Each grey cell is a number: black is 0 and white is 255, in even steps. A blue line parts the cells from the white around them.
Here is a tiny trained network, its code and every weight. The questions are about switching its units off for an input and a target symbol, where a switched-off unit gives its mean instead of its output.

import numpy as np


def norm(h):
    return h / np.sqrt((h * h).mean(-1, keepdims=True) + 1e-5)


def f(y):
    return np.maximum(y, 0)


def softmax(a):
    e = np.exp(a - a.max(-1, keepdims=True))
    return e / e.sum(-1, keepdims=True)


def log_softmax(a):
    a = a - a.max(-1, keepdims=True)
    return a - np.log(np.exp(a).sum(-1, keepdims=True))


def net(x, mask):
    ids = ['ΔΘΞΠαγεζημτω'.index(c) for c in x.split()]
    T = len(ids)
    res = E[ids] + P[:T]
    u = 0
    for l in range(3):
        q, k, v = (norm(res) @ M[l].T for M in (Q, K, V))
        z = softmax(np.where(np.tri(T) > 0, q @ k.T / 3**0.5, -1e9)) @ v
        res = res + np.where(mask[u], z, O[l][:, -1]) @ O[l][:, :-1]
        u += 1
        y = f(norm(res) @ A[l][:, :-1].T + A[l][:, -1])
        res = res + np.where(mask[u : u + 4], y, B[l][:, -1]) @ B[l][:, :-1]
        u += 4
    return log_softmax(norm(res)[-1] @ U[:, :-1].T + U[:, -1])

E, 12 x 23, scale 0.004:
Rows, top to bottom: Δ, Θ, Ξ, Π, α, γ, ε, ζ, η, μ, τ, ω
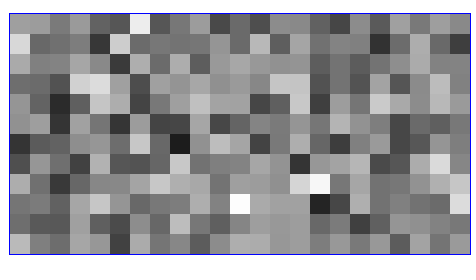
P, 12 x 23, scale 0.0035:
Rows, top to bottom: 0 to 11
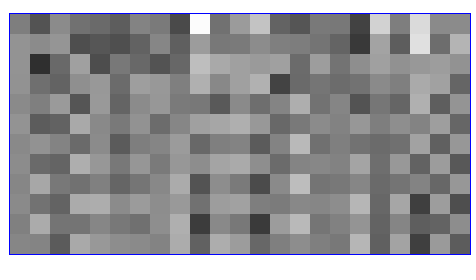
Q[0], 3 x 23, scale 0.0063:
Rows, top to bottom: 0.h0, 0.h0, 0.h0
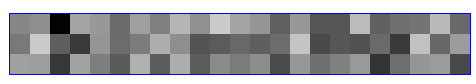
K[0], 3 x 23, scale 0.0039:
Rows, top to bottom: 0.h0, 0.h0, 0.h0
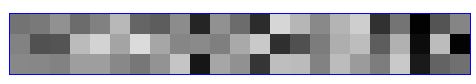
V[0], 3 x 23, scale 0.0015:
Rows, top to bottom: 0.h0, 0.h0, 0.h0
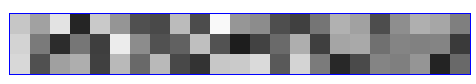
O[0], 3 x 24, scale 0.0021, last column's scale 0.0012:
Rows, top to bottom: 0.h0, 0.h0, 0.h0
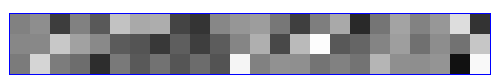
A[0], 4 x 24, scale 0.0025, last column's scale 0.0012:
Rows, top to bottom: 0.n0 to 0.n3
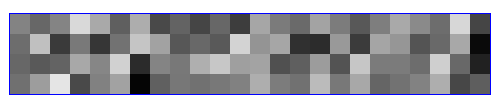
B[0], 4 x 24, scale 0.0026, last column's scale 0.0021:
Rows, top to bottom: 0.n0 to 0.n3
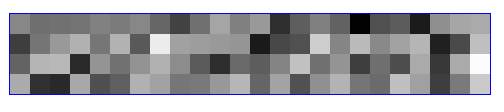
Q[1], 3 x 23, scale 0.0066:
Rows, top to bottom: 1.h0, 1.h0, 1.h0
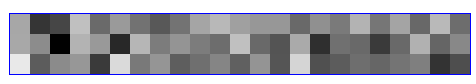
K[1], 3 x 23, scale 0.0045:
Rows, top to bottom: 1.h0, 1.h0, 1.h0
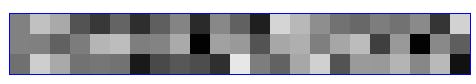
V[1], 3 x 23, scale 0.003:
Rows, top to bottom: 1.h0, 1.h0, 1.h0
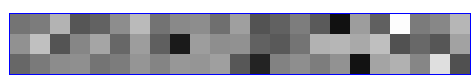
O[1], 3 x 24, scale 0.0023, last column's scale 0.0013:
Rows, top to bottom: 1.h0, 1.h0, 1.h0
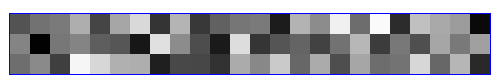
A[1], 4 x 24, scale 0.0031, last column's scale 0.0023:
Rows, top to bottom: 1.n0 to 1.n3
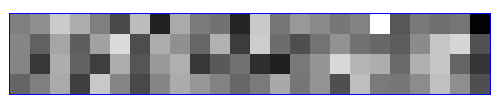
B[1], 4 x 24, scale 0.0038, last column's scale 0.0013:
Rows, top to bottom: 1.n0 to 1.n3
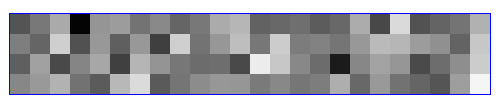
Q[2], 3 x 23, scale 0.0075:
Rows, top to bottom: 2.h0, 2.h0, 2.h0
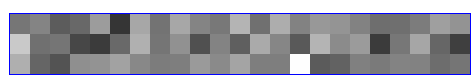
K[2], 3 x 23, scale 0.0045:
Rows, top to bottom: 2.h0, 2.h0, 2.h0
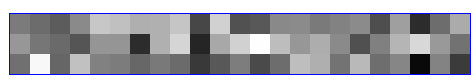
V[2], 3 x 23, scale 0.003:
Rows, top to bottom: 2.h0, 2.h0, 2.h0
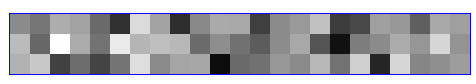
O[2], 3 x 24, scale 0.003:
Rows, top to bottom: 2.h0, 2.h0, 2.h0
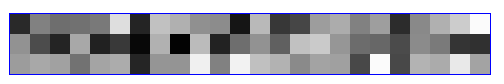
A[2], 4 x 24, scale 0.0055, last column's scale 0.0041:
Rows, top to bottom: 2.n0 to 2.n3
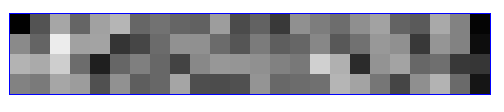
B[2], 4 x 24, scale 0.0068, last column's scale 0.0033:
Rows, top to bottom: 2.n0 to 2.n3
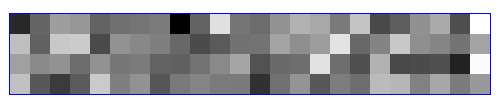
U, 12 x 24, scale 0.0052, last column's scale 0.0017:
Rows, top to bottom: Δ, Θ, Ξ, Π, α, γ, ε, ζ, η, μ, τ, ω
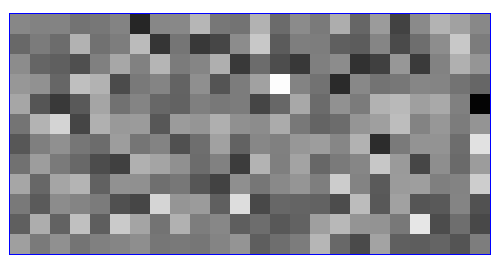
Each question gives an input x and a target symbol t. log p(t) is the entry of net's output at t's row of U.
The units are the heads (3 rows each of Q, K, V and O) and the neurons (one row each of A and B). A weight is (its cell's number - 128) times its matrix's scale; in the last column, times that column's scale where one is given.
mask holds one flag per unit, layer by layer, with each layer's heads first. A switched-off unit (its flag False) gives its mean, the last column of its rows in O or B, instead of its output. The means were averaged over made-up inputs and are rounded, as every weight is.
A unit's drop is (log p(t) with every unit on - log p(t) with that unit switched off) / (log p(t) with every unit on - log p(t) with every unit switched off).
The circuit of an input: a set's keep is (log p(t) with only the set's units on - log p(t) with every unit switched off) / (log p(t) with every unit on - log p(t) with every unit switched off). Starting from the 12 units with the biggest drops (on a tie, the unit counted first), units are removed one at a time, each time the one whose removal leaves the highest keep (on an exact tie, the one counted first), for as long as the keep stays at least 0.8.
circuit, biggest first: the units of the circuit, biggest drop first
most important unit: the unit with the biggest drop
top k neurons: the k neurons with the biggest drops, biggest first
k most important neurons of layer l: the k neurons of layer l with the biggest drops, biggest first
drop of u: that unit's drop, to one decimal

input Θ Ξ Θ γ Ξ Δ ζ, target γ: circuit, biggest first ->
(2.h0; 0.n3)
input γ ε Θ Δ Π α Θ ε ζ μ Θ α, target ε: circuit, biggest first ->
(2.n0; 2.h0)
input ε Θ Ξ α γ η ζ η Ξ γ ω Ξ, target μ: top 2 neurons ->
(0.n2; 2.n0)
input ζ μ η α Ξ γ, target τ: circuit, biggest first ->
(0.h0; 0.n1; 2.n0; 2.n2)
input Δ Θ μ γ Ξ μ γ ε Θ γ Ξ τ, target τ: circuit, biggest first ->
(0.h0; 1.h0; 0.n1)
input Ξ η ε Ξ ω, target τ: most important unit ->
0.h0
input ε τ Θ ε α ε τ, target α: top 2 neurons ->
(2.n3; 0.n2)
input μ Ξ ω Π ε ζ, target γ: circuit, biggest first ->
(2.h0; 0.n2; 0.n3)
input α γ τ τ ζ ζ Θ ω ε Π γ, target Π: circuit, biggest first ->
(1.h0; 2.n2)
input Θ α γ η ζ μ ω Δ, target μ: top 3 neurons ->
(0.n2; 2.n0; 0.n1)
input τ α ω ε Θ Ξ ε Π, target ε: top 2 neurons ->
(2.n0; 0.n2)
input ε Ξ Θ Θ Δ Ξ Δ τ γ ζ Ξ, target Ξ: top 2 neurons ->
(0.n0; 2.n0)
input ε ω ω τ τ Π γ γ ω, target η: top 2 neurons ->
(2.n1; 0.n2)
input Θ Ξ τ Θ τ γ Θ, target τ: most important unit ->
0.h0
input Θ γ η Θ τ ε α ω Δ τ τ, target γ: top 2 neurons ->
(1.n0; 2.n0)
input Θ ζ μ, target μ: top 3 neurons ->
(2.n0; 0.n1; 1.n1)
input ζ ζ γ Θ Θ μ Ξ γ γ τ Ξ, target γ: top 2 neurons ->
(1.n0; 2.n0)
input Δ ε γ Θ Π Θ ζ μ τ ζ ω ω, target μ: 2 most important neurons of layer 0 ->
(0.n1; 0.n3)
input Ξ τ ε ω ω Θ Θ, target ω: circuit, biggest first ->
(2.n2; 0.h0)
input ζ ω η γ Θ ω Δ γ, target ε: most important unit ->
1.n0
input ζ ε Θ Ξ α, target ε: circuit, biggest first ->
(2.h0; 2.n0)
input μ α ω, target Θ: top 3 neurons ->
(2.n0; 0.n0; 2.n2)
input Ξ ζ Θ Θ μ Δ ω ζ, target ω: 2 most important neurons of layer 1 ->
(1.n1; 1.n3)
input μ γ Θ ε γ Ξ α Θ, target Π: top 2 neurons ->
(1.n2; 0.n2)
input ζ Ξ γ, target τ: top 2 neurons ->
(0.n1; 2.n0)
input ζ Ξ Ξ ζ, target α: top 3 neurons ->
(2.n3; 1.n1; 0.n0)
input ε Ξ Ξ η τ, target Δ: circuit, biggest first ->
(2.h0)
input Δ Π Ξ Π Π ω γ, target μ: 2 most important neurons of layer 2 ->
(2.n0; 2.n2)
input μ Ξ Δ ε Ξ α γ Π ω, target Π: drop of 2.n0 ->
0.2
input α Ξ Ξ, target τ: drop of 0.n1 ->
0.2
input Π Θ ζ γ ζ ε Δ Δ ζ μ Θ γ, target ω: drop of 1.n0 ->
0.0
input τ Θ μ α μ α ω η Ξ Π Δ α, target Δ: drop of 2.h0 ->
1.1
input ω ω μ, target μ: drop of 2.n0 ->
0.3
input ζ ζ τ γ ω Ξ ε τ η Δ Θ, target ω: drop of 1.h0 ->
0.1
